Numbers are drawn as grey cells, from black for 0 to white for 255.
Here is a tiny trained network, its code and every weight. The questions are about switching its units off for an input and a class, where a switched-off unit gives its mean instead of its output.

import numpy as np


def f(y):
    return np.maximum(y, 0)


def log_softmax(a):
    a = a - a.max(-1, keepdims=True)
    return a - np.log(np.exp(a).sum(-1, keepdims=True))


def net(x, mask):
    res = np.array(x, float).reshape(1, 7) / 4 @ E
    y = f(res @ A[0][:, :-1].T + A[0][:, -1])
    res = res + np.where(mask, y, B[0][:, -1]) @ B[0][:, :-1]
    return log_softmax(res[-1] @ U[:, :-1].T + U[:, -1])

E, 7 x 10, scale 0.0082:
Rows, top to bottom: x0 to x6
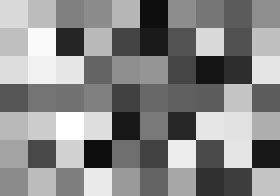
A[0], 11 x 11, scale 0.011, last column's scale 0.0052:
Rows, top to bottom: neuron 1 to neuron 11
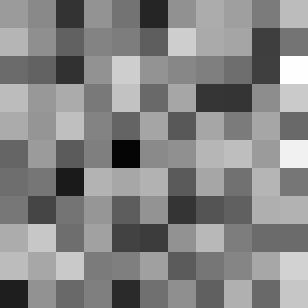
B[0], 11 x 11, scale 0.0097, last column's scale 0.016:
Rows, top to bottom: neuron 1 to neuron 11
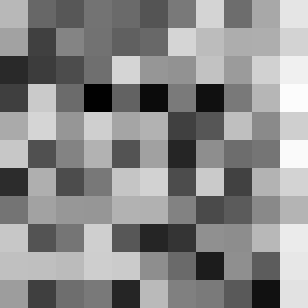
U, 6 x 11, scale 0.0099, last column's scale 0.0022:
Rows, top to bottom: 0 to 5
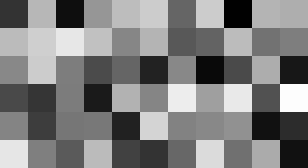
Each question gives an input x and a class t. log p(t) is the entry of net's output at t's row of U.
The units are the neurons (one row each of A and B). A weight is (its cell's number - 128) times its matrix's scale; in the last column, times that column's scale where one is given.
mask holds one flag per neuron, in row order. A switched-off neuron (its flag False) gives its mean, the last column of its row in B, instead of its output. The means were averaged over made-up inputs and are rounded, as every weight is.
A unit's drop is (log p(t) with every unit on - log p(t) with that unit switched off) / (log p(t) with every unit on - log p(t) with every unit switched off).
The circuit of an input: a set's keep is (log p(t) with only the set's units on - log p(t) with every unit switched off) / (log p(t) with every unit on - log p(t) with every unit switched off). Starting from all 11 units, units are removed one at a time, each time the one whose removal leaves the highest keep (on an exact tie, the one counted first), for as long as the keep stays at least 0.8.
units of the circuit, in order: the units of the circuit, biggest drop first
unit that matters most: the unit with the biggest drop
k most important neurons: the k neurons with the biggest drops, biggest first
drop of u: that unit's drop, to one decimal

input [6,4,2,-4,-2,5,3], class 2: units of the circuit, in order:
[neuron 4]
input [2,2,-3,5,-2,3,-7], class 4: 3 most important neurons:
[neuron 11; neuron 9; neuron 4]
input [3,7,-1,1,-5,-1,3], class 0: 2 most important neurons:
[neuron 7; neuron 6]
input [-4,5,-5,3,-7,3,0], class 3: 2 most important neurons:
[neuron 3; neuron 2]
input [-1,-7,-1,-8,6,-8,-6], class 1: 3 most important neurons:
[neuron 5; neuron 3; neuron 10]
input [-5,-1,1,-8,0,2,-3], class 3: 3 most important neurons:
[neuron 6; neuron 7; neuron 9]
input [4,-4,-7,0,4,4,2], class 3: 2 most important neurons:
[neuron 9; neuron 2]
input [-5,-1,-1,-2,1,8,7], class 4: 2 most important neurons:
[neuron 3; neuron 11]
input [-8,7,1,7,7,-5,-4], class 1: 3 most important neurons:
[neuron 5; neuron 8; neuron 10]
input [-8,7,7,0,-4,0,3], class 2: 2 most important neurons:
[neuron 4; neuron 3]
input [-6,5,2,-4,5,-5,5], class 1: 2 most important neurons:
[neuron 5; neuron 10]
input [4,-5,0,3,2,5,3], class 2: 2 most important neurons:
[neuron 3; neuron 4]
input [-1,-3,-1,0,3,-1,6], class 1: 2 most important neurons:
[neuron 4; neuron 3]
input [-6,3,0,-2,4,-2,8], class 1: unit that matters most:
neuron 3
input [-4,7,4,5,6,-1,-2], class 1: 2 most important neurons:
[neuron 5; neuron 10]
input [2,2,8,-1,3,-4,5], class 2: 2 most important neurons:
[neuron 4; neuron 6]
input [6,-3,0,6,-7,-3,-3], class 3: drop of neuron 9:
0.2
